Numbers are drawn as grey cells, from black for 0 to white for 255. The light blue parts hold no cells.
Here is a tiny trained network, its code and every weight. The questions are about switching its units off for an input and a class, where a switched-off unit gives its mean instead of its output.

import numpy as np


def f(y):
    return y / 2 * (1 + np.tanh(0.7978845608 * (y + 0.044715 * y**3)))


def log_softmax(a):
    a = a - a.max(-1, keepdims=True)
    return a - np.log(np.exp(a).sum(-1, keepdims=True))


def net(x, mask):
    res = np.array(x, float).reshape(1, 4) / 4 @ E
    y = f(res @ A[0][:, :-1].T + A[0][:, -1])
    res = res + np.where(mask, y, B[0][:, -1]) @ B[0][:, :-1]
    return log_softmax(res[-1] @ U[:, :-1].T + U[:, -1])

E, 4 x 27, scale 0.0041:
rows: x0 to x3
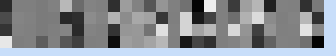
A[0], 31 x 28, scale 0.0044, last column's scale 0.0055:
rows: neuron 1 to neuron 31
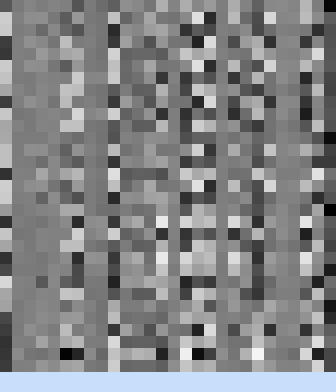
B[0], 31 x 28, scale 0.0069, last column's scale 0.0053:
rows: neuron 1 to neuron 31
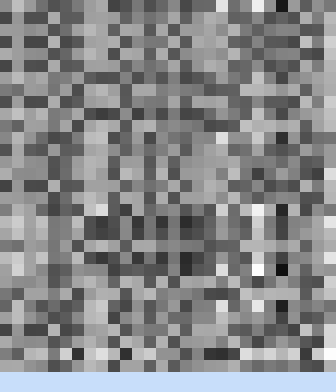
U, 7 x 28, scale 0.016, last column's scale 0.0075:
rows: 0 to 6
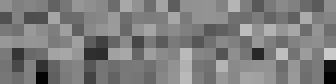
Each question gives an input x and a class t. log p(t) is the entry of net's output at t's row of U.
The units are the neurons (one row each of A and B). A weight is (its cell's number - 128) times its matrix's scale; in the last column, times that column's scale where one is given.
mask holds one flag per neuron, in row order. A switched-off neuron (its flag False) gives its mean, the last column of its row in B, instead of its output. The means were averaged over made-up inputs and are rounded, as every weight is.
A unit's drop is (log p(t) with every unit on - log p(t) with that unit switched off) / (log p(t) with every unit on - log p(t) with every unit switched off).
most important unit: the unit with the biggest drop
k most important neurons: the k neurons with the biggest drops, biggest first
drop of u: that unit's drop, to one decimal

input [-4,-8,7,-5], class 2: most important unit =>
neuron 25
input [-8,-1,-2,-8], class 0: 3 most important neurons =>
(neuron 15; neuron 29; neuron 5)
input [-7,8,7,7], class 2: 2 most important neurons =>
(neuron 30; neuron 15)
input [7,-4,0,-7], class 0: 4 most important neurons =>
(neuron 15; neuron 29; neuron 5; neuron 31)
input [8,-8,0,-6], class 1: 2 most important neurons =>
(neuron 28; neuron 4)
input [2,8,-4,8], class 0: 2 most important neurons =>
(neuron 24; neuron 17)
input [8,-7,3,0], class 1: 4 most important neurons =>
(neuron 28; neuron 4; neuron 9; neuron 30)
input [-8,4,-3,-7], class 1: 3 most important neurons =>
(neuron 16; neuron 2; neuron 6)
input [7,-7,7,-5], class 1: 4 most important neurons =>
(neuron 28; neuron 4; neuron 9; neuron 30)
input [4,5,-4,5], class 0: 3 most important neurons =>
(neuron 24; neuron 17; neuron 25)
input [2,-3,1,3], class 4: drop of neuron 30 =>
0.3
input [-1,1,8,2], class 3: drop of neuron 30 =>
0.0
